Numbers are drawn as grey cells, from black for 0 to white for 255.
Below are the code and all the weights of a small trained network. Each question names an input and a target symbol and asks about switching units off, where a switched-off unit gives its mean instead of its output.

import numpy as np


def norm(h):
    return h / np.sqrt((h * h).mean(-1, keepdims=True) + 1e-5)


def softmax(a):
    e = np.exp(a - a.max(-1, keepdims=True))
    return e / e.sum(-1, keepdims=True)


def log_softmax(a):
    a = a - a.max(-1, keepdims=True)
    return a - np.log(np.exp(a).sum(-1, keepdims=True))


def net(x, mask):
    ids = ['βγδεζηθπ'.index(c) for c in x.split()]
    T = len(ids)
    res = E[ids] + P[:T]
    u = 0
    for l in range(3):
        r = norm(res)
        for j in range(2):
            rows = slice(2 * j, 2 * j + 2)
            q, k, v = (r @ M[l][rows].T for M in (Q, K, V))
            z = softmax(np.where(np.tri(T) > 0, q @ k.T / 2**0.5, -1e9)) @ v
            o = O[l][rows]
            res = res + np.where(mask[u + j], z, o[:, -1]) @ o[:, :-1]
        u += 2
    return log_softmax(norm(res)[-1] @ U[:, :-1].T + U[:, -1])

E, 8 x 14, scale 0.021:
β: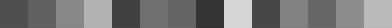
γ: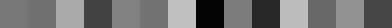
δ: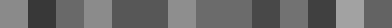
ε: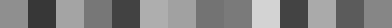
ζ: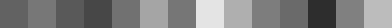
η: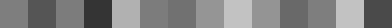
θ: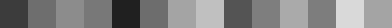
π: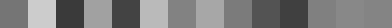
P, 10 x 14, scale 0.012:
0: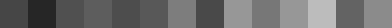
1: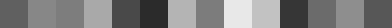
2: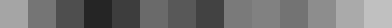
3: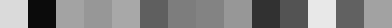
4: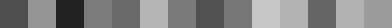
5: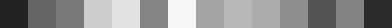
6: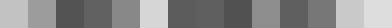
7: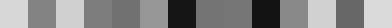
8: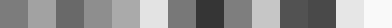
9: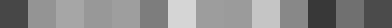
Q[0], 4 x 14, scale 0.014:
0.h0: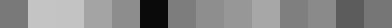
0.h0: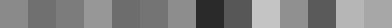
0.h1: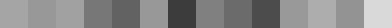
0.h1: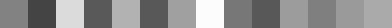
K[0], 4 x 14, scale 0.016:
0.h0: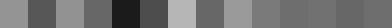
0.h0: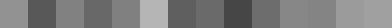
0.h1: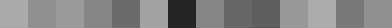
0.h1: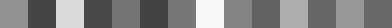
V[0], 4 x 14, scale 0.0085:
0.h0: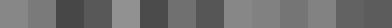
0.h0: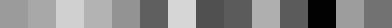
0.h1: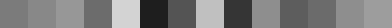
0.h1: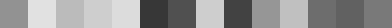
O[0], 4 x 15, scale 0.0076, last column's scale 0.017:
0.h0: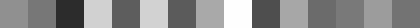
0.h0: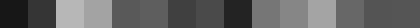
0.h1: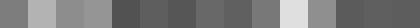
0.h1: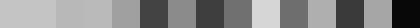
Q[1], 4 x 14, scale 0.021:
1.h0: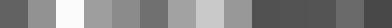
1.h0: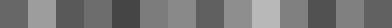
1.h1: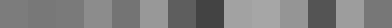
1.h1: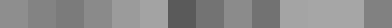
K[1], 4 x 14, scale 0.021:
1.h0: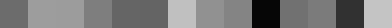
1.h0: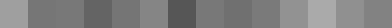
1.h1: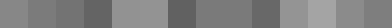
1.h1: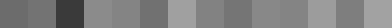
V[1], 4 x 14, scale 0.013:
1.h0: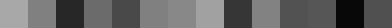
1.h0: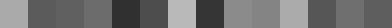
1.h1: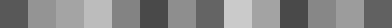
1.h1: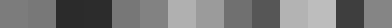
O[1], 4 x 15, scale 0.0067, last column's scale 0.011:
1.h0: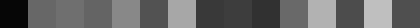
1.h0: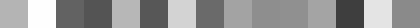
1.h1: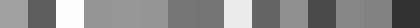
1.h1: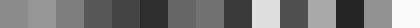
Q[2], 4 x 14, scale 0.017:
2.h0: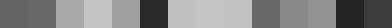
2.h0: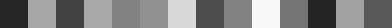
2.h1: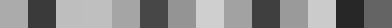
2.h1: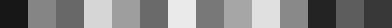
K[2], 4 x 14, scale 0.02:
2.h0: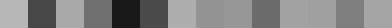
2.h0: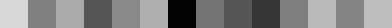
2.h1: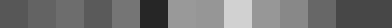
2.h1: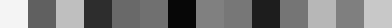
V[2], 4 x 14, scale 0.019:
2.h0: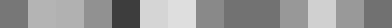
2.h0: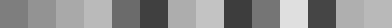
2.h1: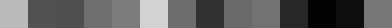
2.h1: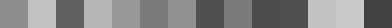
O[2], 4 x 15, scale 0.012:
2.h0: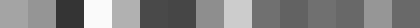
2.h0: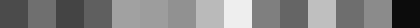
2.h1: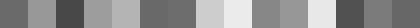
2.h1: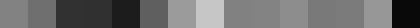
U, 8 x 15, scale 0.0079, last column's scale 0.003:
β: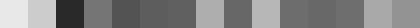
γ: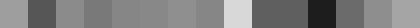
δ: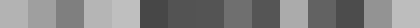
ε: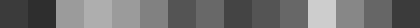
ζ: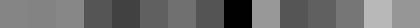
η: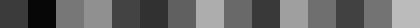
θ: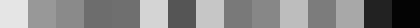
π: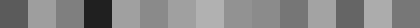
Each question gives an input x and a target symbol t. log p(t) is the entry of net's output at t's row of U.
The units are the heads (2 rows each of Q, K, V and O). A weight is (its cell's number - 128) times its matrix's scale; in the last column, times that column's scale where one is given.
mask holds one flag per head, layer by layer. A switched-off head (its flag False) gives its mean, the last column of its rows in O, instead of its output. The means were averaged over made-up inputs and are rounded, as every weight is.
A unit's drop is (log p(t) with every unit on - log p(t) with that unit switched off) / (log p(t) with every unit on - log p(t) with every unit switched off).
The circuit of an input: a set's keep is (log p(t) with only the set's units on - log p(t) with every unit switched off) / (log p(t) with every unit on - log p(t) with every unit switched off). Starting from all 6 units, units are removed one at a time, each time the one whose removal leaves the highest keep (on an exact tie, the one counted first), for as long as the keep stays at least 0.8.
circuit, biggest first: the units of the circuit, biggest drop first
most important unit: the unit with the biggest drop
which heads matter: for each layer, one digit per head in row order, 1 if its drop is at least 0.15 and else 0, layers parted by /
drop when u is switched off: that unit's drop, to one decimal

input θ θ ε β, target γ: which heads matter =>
00 / 00 / 11
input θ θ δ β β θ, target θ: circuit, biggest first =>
[1.h0]
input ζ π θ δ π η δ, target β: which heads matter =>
00 / 00 / 01
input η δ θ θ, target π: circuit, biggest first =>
[2.h1; 2.h0]
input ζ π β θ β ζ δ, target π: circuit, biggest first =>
[2.h0; 2.h1]
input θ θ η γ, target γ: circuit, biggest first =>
[2.h0; 2.h1]
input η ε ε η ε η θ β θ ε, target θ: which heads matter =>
00 / 10 / 01
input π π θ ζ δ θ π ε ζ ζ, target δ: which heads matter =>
00 / 00 / 11
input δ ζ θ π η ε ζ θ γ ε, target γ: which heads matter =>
01 / 00 / 11
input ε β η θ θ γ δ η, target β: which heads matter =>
00 / 10 / 01
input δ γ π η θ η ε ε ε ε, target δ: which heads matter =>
00 / 00 / 11
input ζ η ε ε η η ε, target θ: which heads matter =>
00 / 00 / 11
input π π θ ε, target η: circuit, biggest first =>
[2.h1; 1.h0]
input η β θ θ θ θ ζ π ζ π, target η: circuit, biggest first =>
[1.h0; 2.h1]
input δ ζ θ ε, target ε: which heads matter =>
00 / 00 / 01
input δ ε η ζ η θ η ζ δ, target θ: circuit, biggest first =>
[2.h1; 2.h0]
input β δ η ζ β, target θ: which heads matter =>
10 / 00 / 11
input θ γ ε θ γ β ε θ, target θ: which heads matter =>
00 / 11 / 01
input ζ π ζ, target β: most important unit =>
2.h1
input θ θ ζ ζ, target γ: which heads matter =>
00 / 01 / 11
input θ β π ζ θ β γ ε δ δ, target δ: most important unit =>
2.h0
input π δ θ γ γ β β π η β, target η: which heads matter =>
00 / 10 / 01
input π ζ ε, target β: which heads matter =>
10 / 00 / 11
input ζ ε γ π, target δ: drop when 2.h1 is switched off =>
0.3
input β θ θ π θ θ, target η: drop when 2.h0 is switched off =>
0.0
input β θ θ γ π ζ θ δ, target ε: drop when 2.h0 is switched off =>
0.2
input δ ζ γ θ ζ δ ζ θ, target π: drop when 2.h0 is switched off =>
0.2
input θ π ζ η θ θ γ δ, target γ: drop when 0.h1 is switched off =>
0.1
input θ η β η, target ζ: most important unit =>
2.h0
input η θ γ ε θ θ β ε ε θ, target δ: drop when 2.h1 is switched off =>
0.2
